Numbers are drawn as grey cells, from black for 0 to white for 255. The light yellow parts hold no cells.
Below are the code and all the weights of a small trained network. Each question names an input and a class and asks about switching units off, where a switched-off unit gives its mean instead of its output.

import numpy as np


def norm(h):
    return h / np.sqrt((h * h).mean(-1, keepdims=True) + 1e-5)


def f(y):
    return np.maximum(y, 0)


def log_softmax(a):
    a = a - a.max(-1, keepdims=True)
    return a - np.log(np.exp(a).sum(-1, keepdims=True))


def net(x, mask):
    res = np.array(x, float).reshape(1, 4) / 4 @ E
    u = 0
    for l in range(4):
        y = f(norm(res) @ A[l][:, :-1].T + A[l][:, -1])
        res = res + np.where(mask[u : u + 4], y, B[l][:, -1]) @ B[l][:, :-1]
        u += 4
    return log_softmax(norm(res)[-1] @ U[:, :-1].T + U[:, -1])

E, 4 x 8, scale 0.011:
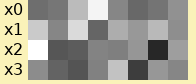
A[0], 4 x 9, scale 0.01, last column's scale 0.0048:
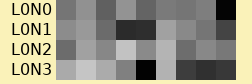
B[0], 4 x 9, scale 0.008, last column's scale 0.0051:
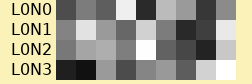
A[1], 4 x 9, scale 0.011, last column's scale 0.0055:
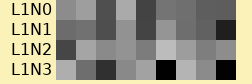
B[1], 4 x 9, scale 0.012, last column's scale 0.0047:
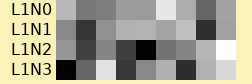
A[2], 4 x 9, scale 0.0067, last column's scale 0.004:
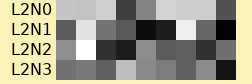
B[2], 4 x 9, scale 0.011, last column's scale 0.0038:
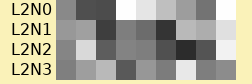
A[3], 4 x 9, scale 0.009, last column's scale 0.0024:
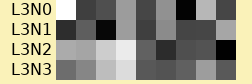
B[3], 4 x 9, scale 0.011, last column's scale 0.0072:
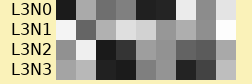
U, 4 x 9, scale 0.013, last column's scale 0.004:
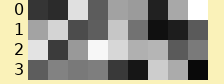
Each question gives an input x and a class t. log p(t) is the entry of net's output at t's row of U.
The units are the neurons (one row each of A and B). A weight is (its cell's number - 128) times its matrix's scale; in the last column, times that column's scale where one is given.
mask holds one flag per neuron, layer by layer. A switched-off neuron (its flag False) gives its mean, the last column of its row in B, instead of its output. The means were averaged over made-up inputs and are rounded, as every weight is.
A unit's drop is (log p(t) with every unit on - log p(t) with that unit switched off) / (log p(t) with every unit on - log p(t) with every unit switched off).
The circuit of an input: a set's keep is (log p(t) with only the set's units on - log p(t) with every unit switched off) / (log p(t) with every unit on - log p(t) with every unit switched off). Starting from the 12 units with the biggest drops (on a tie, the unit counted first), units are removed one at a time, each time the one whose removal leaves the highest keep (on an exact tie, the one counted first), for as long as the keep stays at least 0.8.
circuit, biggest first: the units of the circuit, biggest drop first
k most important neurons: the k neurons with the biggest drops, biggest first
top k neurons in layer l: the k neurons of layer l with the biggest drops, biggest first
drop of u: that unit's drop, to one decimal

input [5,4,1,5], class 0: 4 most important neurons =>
(L1N3, L0N1, L2N2, L0N2)
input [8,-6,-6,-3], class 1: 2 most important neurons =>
(L3N3, L0N2)
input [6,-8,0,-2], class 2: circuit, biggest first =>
(L3N1)
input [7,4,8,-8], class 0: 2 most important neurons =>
(L0N3, L2N1)
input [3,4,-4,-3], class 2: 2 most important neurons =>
(L2N2, L2N0)
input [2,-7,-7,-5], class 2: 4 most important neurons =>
(L3N1, L3N0, L1N1, L1N3)
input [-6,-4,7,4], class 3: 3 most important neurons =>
(L3N0, L0N2, L3N3)
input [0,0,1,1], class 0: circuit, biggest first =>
(L0N1, L0N3, L1N3)
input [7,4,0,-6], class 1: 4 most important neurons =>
(L0N2, L3N3, L1N3, L3N2)
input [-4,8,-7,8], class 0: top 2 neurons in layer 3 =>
(L3N1, L3N0)
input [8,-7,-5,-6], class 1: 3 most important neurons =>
(L3N3, L0N2, L1N3)
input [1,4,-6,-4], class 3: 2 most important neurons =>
(L1N2, L3N1)
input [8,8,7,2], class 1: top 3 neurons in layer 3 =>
(L3N2, L3N1, L3N3)
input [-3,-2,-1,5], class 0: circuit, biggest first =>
(L1N3)
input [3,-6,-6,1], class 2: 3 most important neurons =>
(L3N1, L3N0, L1N0)
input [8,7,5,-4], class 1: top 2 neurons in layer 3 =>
(L3N2, L3N3)
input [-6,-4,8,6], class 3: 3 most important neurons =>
(L3N0, L0N2, L3N3)
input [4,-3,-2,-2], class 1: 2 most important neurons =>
(L0N2, L3N3)
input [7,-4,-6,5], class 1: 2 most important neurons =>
(L3N3, L3N0)
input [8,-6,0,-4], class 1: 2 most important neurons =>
(L0N2, L3N3)
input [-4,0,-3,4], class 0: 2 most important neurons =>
(L1N3, L0N2)
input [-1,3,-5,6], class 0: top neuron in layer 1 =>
(L1N3)
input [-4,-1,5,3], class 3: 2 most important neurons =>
(L3N0, L0N2)
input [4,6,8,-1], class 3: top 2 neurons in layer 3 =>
(L3N0, L3N1)
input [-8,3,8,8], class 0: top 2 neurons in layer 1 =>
(L1N3, L1N2)
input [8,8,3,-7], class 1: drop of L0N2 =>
0.7
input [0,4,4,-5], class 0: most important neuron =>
(L0N3)
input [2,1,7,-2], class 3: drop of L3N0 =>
0.8
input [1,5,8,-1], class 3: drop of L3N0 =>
1.2
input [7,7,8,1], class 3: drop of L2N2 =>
0.2
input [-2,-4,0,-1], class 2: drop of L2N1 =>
0.0
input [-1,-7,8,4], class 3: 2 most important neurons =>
(L3N0, L2N0)
